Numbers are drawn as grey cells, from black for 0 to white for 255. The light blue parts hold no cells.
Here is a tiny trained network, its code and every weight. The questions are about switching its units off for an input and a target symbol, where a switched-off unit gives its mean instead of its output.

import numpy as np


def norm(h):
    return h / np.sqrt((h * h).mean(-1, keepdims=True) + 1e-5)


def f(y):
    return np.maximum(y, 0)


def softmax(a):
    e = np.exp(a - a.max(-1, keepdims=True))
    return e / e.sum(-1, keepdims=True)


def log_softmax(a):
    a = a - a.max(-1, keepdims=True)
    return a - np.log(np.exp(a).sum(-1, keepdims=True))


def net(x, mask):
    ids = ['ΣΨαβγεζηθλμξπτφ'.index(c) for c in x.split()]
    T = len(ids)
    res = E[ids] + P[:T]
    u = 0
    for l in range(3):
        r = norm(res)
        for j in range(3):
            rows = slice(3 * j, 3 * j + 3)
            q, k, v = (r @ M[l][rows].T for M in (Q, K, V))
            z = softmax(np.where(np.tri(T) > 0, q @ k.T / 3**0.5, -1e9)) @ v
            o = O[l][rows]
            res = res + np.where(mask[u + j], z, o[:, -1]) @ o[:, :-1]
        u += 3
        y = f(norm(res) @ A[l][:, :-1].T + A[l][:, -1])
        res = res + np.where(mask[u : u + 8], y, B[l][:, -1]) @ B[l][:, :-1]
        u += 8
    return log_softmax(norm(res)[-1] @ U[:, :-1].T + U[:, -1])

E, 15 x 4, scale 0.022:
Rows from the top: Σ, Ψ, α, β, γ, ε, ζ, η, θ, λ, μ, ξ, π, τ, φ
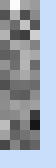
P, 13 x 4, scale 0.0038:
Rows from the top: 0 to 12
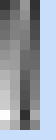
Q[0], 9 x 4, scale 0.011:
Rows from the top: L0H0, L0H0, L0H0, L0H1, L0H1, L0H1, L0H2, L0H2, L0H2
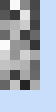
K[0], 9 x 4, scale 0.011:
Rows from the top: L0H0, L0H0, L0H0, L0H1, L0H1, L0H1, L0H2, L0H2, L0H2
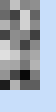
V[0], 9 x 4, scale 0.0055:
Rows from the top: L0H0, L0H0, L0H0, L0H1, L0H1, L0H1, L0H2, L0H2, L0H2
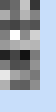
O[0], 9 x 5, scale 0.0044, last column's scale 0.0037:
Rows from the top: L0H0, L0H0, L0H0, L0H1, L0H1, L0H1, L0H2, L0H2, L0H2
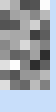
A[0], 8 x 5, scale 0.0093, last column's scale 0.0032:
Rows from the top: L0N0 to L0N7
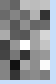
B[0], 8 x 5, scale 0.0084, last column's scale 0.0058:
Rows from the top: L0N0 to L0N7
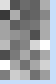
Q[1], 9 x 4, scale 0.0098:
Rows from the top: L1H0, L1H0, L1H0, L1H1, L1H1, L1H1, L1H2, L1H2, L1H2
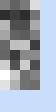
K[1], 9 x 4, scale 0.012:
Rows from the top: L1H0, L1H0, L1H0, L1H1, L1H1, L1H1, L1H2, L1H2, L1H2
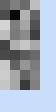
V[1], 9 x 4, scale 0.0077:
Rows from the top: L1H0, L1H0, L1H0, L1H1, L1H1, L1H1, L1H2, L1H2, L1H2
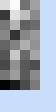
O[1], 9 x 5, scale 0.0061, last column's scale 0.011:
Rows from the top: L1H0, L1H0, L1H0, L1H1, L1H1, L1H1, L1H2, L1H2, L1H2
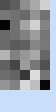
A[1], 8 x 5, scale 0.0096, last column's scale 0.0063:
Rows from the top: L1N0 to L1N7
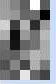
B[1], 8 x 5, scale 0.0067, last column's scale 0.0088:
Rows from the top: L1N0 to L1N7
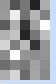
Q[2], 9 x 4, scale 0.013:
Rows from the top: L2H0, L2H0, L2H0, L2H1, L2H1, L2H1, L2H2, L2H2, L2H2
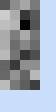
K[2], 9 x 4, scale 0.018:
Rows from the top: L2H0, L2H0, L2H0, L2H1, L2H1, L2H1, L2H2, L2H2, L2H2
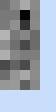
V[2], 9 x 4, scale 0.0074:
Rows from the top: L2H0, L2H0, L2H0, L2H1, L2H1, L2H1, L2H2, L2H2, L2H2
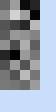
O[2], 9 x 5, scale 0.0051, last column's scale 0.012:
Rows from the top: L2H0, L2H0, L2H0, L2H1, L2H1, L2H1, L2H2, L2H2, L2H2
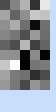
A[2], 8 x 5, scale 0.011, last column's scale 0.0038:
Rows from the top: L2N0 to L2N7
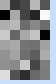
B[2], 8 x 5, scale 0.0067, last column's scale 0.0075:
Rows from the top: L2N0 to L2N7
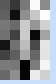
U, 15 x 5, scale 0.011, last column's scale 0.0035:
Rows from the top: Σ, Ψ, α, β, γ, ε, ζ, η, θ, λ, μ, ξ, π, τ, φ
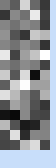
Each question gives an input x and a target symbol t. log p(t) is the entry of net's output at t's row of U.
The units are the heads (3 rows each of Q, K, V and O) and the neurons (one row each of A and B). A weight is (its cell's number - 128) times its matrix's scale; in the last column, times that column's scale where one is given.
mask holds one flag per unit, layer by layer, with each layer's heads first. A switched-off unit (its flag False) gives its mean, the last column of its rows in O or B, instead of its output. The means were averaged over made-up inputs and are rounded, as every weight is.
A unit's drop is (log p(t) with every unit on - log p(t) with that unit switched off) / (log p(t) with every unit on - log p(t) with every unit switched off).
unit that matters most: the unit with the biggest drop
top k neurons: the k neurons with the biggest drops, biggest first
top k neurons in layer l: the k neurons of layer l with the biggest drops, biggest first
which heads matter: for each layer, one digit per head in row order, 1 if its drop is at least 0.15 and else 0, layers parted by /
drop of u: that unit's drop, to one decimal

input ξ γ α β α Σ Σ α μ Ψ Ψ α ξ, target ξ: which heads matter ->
000 / 000 / 000
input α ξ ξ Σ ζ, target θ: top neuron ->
(L1N2)
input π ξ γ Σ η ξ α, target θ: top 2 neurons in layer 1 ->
(L1N2; L1N3)
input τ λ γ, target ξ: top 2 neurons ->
(L1N0; L0N6)
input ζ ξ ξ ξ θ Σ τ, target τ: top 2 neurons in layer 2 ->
(L2N7; L2N1)
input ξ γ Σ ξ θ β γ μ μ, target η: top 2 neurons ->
(L1N2; L1N0)
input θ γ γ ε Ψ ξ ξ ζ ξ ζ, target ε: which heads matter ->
001 / 001 / 000
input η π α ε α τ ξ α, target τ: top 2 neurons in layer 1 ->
(L1N2; L1N3)
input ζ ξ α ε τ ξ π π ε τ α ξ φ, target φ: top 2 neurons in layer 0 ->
(L0N4; L0N6)
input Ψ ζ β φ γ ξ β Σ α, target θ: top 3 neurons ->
(L1N2; L1N0; L2N2)
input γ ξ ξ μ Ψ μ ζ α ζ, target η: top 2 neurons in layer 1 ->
(L1N5; L1N7)
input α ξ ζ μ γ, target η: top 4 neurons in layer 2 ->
(L2N7; L2N1; L2N4; L2N5)
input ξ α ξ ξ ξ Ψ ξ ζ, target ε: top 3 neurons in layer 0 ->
(L0N6; L0N4; L0N0)
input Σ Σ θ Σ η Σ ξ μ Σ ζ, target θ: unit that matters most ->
L0H1
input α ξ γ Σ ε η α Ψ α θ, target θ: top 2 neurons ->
(L0N5; L1N5)
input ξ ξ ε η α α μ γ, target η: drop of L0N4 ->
1.0
